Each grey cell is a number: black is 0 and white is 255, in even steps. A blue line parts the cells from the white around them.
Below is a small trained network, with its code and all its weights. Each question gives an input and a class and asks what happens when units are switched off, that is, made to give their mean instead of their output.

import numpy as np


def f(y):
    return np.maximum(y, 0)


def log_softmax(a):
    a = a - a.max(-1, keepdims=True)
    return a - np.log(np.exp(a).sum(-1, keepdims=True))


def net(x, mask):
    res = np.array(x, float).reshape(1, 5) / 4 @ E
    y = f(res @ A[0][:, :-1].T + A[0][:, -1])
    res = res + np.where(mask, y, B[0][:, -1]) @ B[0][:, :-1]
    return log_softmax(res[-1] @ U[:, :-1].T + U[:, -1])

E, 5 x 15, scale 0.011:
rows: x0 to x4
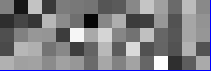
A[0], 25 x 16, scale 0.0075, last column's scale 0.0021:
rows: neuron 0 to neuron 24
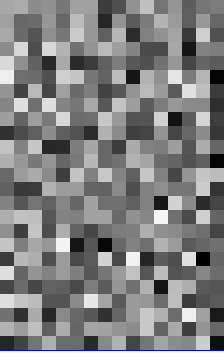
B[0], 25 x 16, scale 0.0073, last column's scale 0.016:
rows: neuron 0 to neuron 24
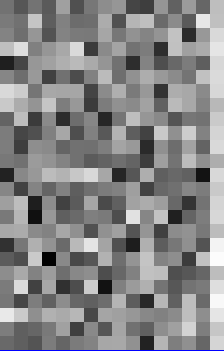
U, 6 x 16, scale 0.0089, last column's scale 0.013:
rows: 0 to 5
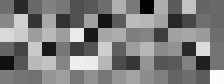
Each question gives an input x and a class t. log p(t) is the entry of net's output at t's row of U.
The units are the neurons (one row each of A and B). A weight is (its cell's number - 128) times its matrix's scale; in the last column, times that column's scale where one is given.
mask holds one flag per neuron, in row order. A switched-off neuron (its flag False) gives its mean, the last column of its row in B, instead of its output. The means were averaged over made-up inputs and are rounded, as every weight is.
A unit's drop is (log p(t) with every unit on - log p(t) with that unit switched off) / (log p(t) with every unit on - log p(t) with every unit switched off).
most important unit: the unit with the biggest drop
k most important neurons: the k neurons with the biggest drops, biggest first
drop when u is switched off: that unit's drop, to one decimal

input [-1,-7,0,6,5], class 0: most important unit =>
neuron 21
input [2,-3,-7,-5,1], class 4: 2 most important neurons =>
[neuron 17; neuron 4]
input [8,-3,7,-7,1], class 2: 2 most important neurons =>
[neuron 6; neuron 22]
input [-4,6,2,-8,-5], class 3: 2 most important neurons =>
[neuron 2; neuron 1]
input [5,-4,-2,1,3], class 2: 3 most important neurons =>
[neuron 6; neuron 22; neuron 9]
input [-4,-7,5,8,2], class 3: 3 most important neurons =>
[neuron 18; neuron 9; neuron 24]
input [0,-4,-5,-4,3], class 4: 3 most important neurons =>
[neuron 17; neuron 18; neuron 4]
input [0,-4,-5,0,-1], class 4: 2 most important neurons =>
[neuron 17; neuron 4]
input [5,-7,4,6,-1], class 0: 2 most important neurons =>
[neuron 21; neuron 10]
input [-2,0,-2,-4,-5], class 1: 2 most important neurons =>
[neuron 18; neuron 20]
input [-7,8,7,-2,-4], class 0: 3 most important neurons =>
[neuron 9; neuron 24; neuron 17]
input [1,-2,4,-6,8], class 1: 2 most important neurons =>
[neuron 15; neuron 8]
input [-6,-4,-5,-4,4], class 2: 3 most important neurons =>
[neuron 3; neuron 7; neuron 12]
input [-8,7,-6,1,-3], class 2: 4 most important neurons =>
[neuron 3; neuron 7; neuron 21; neuron 10]
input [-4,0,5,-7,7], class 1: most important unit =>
neuron 8
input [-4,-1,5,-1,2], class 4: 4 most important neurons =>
[neuron 12; neuron 22; neuron 6; neuron 16]
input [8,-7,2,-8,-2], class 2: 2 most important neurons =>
[neuron 6; neuron 22]
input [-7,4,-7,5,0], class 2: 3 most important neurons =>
[neuron 3; neuron 7; neuron 12]
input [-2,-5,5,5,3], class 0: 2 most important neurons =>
[neuron 21; neuron 17]
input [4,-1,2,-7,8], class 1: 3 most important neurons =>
[neuron 8; neuron 15; neuron 18]
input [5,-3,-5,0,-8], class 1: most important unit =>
neuron 14
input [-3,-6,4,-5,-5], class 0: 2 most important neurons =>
[neuron 21; neuron 18]
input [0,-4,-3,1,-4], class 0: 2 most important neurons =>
[neuron 21; neuron 15]
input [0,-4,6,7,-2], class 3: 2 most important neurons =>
[neuron 18; neuron 17]
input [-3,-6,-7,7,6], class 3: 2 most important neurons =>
[neuron 18; neuron 12]
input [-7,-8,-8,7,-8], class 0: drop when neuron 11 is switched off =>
0.4
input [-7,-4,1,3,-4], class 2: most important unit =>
neuron 3
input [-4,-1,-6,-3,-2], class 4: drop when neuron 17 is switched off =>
0.4
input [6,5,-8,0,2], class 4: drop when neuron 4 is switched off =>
0.2
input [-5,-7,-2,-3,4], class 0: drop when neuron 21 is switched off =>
0.1
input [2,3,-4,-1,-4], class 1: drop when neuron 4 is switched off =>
-0.1
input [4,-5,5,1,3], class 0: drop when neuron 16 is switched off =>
0.0
